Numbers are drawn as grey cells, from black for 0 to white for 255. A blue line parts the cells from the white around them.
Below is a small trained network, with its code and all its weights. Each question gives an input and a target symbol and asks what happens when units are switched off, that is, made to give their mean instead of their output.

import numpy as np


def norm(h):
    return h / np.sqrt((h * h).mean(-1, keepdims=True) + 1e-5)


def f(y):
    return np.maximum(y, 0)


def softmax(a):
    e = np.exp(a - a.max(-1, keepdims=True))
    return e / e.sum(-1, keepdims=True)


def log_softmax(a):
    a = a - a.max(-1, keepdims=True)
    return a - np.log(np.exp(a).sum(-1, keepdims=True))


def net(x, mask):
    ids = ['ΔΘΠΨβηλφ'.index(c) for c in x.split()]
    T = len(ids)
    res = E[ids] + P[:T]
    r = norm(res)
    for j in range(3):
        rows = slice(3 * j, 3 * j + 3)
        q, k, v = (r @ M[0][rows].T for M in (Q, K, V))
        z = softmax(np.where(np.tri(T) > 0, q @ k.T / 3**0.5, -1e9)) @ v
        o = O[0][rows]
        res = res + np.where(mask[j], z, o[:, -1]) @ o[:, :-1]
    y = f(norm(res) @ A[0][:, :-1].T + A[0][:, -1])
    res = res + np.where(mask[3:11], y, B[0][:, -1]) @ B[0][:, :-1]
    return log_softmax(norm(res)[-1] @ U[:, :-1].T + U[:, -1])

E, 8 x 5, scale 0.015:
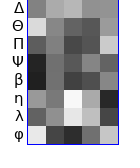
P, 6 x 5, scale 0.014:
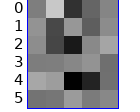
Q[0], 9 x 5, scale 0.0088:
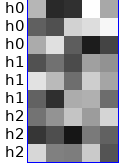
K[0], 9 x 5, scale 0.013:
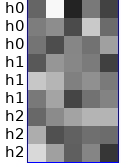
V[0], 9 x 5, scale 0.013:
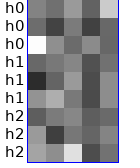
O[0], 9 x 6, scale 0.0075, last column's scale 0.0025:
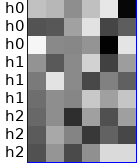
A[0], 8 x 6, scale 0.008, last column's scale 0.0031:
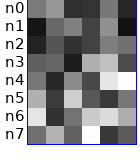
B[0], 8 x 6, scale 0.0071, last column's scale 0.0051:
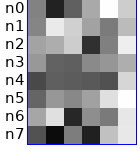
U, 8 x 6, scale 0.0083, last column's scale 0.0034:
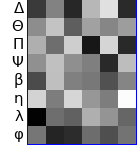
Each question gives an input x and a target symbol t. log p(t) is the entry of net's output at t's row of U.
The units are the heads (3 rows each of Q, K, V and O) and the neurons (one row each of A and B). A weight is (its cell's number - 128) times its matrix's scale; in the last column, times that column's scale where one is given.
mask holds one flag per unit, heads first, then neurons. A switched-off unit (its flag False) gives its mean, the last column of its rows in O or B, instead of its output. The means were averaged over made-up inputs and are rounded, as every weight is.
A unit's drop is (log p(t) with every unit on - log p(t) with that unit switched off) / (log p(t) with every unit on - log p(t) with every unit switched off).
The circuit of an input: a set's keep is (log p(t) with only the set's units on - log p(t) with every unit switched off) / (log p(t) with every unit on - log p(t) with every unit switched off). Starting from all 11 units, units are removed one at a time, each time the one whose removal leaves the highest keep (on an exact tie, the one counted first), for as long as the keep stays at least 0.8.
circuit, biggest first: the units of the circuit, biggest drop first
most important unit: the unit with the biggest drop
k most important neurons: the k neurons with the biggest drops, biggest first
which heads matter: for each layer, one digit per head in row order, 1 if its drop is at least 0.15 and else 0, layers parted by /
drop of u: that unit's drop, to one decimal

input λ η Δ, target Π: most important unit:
h0
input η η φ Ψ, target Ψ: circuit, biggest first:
h2, h1
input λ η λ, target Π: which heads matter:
100
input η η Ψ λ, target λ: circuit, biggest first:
h2, h0
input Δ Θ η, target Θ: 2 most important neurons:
n6, n7
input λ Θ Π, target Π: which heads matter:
101
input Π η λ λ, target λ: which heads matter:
100
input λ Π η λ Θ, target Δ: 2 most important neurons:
n0, n2
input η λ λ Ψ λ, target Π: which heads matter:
110
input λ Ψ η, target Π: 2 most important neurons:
n2, n5
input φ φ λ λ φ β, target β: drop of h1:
0.2
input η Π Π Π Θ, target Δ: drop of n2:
0.1
